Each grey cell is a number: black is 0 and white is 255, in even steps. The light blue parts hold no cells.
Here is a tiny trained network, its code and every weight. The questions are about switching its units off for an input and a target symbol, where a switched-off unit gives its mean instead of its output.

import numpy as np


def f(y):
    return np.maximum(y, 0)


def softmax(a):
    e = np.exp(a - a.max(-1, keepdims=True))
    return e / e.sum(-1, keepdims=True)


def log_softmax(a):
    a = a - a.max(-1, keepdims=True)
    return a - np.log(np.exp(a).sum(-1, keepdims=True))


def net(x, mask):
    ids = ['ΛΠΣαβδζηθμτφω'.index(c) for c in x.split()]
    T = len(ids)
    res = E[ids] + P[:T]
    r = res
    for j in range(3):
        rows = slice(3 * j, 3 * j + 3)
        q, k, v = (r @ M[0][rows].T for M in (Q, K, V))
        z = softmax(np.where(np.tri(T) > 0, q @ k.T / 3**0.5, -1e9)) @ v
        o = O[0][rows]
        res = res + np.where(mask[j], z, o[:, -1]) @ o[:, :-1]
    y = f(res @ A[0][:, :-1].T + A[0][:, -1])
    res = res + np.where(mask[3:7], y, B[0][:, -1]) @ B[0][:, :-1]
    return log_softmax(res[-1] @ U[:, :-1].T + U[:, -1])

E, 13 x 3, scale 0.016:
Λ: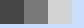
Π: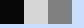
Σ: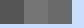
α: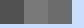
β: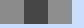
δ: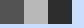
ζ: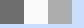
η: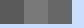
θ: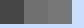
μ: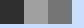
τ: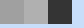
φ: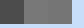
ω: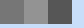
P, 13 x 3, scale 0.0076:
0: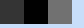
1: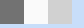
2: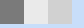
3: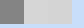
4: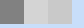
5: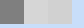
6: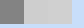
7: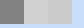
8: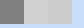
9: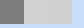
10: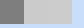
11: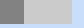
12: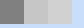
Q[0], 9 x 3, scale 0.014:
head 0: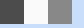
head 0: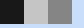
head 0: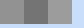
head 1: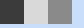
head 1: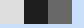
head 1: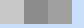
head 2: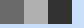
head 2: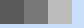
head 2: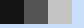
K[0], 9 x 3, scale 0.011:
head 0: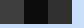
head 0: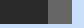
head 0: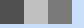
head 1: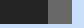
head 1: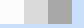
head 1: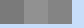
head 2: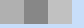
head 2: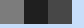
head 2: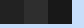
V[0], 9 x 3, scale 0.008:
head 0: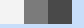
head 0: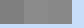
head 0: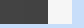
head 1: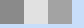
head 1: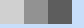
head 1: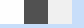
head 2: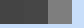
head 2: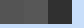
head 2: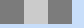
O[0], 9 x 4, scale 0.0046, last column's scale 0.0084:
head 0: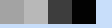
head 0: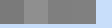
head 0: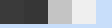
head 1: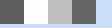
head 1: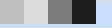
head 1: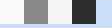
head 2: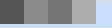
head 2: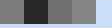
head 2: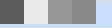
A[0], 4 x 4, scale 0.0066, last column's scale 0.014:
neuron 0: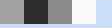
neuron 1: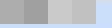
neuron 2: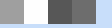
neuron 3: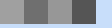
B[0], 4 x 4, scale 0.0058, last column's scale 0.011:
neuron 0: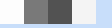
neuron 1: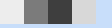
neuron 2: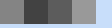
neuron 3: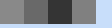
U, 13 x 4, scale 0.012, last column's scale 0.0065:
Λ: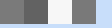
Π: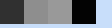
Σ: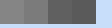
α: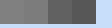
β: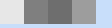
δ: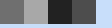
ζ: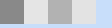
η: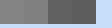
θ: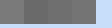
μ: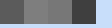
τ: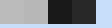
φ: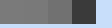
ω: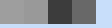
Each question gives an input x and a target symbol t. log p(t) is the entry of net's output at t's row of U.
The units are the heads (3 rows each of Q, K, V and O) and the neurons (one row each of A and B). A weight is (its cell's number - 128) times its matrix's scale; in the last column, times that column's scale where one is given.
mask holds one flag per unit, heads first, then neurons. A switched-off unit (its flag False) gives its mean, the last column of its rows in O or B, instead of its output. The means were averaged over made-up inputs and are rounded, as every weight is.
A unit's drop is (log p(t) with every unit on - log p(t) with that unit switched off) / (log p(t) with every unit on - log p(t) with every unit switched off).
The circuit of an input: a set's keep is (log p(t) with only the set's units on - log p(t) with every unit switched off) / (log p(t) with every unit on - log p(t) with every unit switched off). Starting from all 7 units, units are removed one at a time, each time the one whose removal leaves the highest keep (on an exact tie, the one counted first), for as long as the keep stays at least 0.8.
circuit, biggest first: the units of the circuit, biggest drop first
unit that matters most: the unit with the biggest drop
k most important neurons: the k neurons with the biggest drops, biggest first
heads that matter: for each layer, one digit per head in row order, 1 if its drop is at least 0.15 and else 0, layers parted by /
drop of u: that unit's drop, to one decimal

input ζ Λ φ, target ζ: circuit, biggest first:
head 1; head 2
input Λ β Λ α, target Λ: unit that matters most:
head 0
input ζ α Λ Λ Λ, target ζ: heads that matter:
011
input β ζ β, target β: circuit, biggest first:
neuron 0; head 1; head 2; neuron 1
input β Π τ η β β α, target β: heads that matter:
010
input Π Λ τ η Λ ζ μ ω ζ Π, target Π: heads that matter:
010
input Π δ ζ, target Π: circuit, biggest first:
head 1; neuron 0
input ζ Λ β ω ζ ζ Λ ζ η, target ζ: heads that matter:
011
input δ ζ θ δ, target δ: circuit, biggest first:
head 1; head 0; neuron 0
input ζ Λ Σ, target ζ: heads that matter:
011
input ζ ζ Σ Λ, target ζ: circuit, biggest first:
head 1; head 2; head 0
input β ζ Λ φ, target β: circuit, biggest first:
head 1; neuron 0
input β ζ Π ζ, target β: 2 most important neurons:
neuron 1; neuron 0
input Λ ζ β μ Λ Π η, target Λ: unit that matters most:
head 0
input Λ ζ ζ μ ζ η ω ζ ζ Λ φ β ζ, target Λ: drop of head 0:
0.8
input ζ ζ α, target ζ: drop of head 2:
0.2
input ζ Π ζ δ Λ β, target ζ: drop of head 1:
0.8
